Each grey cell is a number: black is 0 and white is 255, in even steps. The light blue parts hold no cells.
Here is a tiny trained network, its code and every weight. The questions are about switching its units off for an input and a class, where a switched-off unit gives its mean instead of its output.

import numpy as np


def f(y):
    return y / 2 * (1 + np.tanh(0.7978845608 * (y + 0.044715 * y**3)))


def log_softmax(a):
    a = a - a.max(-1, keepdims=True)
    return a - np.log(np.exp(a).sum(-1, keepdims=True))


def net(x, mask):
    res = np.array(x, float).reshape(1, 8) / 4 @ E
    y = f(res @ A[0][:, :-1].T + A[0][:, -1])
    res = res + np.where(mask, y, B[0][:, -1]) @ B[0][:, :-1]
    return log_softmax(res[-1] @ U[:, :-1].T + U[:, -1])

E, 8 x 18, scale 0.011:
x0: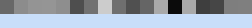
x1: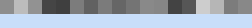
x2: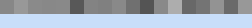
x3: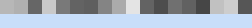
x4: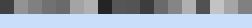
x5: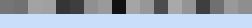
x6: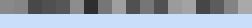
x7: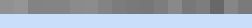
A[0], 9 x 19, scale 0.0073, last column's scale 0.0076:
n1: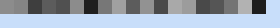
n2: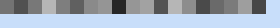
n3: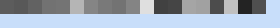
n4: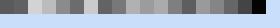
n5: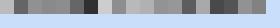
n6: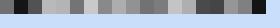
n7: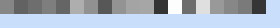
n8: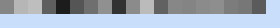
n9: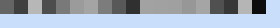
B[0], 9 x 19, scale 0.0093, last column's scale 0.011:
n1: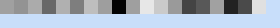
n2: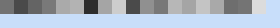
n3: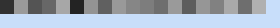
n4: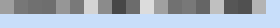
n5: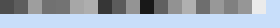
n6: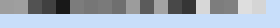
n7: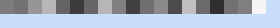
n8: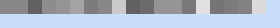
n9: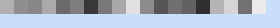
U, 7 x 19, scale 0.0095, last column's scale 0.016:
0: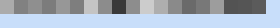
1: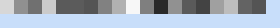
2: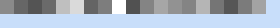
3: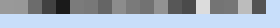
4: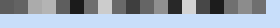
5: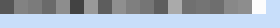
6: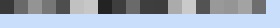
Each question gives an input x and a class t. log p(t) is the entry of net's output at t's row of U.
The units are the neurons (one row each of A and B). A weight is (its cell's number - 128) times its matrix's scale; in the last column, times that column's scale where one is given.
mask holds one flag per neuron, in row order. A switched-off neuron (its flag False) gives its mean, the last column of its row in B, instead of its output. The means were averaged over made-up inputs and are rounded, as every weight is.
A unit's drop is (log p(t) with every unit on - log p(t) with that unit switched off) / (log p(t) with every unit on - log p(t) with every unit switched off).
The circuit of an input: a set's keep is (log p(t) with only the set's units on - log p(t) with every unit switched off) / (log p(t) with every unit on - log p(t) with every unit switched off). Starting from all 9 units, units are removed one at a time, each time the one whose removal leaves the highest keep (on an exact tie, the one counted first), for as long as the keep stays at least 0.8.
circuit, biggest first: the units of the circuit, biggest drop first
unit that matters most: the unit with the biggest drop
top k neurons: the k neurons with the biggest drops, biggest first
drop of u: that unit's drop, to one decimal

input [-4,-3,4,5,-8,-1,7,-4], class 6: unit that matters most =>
n5
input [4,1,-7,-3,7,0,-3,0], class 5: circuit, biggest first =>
n5, n3
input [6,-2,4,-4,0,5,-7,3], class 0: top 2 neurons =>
n4, n7
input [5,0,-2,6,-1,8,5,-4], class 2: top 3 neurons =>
n2, n8, n9
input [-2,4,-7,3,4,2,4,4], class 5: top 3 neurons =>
n9, n6, n5
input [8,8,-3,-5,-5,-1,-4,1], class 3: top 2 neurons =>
n7, n8
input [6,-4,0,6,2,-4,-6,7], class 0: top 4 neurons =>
n9, n7, n4, n2
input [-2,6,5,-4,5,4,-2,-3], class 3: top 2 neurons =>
n8, n5
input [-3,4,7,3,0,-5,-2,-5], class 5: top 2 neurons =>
n2, n9
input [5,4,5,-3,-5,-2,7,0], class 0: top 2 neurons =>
n1, n7
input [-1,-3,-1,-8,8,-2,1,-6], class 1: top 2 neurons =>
n9, n5
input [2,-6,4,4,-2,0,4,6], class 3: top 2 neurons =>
n6, n9
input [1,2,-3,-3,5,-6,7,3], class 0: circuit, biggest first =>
n1, n2
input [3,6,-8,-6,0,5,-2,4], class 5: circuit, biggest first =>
n3
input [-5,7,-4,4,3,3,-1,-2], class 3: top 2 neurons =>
n9, n8
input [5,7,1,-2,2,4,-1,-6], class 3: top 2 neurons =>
n7, n8
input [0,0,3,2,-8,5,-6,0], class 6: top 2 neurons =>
n5, n1
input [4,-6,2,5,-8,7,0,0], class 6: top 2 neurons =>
n5, n9
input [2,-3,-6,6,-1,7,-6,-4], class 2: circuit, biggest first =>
n2, n9
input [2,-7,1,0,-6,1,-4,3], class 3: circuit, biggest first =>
n6
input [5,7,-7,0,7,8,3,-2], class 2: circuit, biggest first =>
n8, n2
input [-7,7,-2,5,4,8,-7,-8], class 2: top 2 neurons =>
n8, n1
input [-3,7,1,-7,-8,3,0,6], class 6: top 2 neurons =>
n5, n6
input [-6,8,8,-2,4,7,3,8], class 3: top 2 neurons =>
n8, n7
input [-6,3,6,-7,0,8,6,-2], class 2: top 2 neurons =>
n8, n2
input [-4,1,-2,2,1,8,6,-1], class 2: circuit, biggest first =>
n2, n8
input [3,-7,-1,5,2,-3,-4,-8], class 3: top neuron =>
n6
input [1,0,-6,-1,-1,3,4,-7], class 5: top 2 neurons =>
n3, n7
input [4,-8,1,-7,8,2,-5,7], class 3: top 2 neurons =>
n6, n5
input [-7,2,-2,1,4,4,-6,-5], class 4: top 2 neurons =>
n7, n1
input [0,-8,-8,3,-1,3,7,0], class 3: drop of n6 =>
1.3
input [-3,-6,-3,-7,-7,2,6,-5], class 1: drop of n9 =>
1.4
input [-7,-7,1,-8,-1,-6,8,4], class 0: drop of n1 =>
0.9
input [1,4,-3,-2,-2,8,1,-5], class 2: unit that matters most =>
n8
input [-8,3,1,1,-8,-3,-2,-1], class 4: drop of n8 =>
0.0
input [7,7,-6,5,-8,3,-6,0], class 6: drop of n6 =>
0.1
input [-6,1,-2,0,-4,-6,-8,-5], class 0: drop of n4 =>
0.9
